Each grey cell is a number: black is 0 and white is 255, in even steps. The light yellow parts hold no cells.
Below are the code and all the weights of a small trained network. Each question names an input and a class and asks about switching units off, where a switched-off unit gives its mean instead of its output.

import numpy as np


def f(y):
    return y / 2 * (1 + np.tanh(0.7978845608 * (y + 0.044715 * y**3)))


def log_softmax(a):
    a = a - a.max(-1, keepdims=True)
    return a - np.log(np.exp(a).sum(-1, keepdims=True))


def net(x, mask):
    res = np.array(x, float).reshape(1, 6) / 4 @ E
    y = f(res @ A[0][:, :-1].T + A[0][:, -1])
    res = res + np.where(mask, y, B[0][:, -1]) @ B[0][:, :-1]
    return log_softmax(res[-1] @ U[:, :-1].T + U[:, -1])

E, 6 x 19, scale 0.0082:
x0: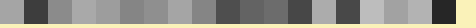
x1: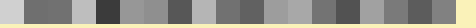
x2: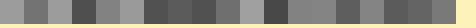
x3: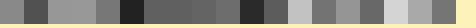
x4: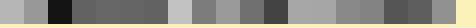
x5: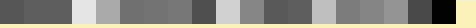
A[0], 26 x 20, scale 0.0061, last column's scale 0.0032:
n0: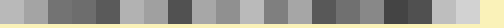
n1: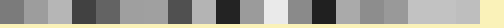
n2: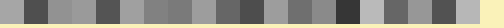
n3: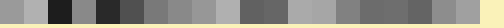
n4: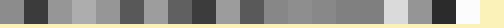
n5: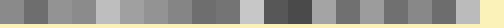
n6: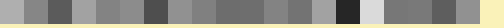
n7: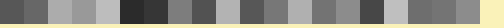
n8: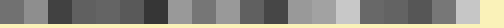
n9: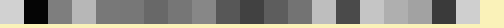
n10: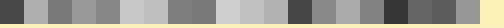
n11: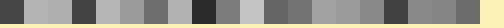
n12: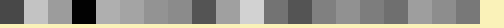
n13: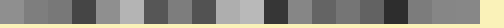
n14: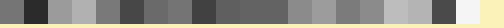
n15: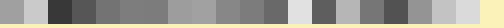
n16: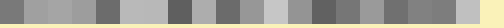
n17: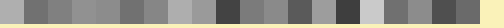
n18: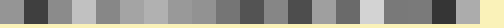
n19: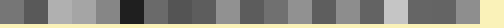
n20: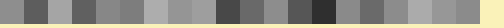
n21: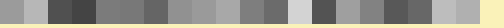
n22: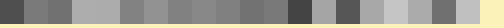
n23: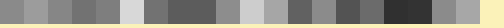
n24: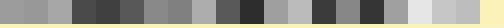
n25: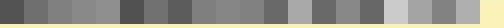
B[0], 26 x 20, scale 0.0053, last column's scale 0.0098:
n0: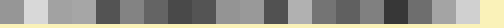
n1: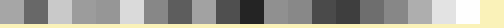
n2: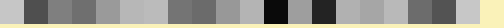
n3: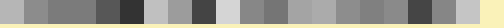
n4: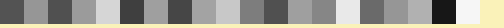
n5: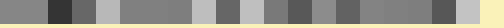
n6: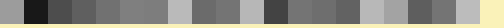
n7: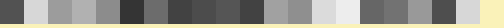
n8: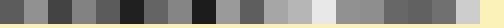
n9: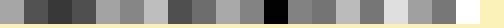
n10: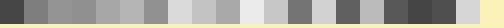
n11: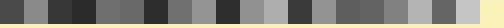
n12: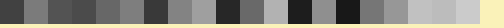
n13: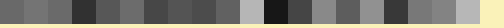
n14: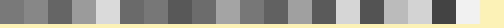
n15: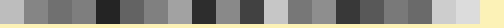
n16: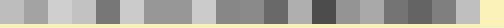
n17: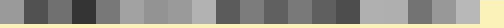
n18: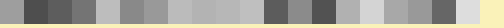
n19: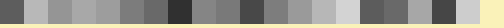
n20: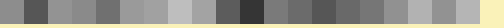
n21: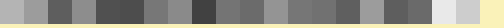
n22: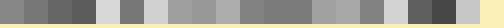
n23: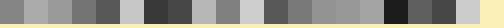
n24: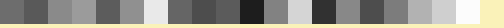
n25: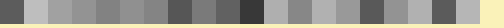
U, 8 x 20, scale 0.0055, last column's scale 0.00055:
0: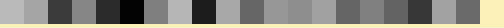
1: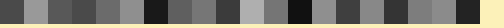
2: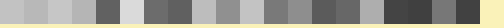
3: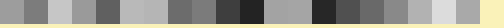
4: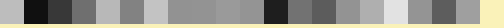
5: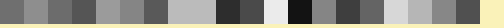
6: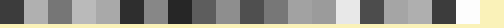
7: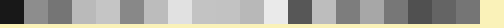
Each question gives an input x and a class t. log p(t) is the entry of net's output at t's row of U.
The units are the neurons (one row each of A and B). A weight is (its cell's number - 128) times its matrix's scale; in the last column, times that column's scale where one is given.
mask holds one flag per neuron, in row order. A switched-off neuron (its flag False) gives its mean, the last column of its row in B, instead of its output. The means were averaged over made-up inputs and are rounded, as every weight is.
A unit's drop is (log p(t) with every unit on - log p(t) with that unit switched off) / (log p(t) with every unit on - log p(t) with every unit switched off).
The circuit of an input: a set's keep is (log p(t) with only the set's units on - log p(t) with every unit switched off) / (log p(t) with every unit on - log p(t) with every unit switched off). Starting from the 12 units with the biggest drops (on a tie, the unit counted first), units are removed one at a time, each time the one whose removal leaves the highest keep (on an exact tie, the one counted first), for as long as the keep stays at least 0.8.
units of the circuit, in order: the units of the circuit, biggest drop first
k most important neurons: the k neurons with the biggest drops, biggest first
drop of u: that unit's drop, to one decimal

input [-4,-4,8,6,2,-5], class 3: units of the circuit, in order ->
n24
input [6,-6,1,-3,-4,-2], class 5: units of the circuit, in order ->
n12; n11
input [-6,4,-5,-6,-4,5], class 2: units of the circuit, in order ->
n23; n16
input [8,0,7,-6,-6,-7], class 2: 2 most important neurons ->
n23; n16
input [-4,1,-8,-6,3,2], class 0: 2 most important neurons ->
n15; n3
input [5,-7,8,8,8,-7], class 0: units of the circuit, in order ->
n15; n8
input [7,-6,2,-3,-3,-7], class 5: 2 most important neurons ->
n12; n11
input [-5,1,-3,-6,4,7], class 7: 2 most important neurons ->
n10; n24
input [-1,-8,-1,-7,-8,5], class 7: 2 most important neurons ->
n10; n22
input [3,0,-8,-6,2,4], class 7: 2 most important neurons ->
n10; n9
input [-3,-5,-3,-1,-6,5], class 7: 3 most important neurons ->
n10; n9; n24
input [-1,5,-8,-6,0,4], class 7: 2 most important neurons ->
n10; n1
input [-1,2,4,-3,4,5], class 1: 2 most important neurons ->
n23; n13
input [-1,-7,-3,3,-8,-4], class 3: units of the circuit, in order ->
n1
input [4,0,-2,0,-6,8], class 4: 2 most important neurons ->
n18; n9
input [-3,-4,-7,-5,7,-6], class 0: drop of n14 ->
0.0
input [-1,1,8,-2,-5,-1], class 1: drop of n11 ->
0.1
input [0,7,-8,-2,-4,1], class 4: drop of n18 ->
0.2
